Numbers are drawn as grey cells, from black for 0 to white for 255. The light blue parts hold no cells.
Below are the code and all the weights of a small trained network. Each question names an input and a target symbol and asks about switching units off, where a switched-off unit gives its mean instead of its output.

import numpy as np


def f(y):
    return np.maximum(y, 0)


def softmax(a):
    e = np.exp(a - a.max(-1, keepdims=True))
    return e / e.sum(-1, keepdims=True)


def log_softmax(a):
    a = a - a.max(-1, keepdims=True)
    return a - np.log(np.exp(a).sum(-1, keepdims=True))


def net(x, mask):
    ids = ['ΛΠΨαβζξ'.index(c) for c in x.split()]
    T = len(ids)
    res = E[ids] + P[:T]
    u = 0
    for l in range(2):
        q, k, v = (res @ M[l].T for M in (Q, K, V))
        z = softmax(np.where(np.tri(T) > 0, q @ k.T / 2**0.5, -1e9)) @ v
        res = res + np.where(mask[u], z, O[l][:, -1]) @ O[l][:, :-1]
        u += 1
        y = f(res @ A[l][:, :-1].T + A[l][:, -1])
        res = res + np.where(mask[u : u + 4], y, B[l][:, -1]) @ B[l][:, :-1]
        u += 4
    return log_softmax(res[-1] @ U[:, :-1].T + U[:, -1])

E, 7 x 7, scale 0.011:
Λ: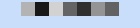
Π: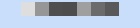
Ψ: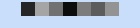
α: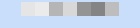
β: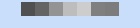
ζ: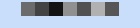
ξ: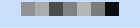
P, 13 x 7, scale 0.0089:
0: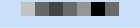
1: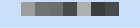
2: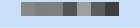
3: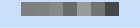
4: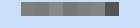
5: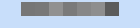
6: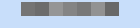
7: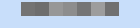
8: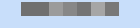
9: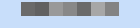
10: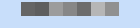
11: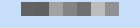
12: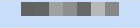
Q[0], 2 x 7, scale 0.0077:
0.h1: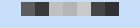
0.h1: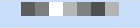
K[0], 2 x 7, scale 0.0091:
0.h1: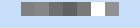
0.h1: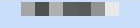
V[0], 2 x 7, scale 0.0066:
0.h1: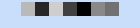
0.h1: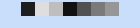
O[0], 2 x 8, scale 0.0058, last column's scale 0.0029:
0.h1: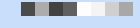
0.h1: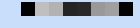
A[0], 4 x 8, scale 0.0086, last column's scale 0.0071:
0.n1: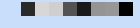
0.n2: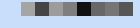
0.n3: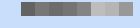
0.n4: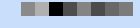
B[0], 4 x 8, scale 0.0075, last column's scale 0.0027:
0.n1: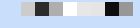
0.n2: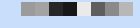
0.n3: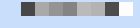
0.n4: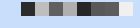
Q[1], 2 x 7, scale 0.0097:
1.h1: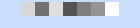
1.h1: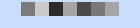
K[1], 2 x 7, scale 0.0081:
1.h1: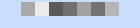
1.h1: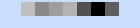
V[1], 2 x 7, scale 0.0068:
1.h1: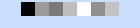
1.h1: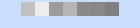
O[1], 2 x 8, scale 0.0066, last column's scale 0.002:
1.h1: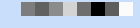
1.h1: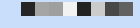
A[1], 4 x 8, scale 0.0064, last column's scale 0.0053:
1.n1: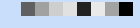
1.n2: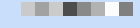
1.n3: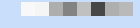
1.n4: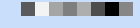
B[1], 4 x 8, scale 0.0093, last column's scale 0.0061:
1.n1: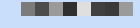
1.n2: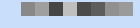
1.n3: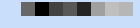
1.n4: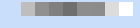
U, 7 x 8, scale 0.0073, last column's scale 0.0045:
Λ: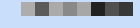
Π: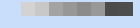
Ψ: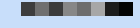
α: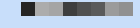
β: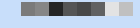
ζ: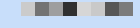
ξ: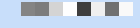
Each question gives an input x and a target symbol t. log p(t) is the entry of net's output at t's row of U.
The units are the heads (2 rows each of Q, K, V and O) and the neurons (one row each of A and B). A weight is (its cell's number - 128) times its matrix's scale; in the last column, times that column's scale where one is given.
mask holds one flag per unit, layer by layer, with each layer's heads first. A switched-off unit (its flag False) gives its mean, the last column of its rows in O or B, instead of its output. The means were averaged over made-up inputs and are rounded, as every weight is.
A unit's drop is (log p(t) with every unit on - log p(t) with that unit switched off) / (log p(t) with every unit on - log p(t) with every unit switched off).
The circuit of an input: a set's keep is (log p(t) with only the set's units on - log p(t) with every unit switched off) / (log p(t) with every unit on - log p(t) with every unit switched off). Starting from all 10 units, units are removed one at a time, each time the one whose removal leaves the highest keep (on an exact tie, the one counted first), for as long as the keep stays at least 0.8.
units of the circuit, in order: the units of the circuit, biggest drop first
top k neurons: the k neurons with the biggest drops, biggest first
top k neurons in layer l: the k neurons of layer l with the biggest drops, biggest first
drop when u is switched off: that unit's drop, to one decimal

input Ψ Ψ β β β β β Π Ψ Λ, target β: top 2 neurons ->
0.n2, 1.n2
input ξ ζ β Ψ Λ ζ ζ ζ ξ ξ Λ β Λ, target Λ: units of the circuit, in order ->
1.h1, 0.h1, 0.n4
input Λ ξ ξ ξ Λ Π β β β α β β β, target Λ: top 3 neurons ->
0.n4, 1.n3, 0.n3
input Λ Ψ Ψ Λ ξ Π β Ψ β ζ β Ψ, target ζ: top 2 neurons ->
0.n1, 1.n4
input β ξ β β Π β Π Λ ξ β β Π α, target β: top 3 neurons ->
1.n3, 1.n2, 1.n1
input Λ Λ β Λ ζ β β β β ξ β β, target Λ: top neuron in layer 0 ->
0.n4
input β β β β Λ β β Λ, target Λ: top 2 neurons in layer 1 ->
1.n4, 1.n3
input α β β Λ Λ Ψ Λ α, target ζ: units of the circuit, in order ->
1.n1, 1.h1, 0.h1
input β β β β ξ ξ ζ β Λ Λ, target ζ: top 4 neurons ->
0.n2, 0.n3, 1.n3, 0.n4
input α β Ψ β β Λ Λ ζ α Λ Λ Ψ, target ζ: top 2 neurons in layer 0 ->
0.n1, 0.n3
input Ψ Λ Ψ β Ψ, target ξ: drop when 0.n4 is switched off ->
0.1
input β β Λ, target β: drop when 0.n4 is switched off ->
0.2
